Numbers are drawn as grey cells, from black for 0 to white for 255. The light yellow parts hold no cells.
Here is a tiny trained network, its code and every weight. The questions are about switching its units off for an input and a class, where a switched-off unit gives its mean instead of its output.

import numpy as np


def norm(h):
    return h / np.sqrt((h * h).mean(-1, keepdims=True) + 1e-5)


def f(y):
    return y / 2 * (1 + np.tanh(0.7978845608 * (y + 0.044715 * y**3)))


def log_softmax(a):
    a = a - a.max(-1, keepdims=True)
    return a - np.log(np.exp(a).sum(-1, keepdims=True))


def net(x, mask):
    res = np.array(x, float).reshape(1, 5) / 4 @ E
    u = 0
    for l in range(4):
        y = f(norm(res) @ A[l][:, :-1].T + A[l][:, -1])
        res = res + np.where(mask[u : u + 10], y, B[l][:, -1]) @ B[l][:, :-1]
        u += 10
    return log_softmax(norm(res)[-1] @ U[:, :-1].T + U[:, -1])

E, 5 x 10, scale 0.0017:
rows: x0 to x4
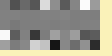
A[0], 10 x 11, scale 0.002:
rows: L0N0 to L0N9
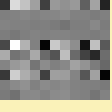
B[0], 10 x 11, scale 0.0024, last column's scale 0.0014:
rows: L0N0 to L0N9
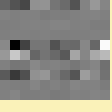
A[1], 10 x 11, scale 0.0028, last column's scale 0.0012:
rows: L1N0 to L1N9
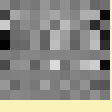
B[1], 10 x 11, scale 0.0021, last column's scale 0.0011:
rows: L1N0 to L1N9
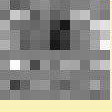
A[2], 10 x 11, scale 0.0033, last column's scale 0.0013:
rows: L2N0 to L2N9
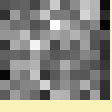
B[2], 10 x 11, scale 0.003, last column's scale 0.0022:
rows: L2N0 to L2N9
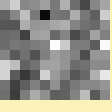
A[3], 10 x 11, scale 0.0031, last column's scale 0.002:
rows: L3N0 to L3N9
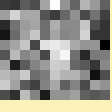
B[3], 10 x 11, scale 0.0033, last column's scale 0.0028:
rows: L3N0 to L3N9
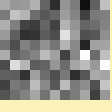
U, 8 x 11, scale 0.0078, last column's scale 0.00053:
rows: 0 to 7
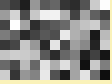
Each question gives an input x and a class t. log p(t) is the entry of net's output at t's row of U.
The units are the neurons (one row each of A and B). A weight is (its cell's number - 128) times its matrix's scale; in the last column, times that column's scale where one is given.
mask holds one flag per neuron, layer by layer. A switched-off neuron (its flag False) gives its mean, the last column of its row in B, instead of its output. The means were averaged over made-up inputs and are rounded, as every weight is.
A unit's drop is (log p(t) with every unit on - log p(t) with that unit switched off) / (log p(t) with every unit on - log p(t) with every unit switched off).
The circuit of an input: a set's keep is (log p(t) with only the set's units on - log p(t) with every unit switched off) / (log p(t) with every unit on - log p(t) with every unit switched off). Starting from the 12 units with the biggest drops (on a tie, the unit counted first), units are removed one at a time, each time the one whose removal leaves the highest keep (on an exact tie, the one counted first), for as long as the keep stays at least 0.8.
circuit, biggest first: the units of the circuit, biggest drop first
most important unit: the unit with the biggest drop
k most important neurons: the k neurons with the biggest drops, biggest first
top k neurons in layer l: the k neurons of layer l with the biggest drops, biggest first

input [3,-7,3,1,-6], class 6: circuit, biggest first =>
(L3N4 L2N0)
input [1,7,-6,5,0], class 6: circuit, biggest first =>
(L0N4 L1N4 L3N4)
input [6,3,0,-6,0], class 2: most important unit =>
L1N6
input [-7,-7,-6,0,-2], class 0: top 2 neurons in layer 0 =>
(L0N4 L0N0)
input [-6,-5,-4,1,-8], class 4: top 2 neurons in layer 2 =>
(L2N2 L2N3)
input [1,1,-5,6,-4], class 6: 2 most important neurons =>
(L3N4 L2N1)
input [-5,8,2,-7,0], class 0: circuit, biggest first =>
(L0N4 L2N7)
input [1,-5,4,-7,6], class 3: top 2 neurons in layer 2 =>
(L2N1 L2N0)
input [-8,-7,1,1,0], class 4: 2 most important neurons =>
(L0N4 L3N0)
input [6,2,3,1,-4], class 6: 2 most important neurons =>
(L3N4 L3N6)
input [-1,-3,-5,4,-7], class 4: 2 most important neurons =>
(L2N7 L3N9)
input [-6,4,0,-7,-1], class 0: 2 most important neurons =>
(L0N4 L1N4)
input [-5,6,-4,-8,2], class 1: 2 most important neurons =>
(L2N4 L2N7)
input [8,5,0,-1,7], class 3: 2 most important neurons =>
(L3N3 L2N7)
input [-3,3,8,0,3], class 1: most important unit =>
L1N4
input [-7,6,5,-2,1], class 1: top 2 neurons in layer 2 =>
(L2N7 L2N6)
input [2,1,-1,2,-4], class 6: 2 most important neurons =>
(L3N4 L2N0)
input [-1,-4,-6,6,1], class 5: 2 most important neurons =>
(L2N4 L1N2)
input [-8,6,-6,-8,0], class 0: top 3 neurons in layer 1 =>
(L1N4 L1N3 L1N6)
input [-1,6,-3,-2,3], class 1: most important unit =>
L3N5
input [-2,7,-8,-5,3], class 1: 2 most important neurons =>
(L3N5 L2N7)
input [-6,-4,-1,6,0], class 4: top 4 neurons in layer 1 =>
(L1N4 L1N3 L1N6 L1N1)
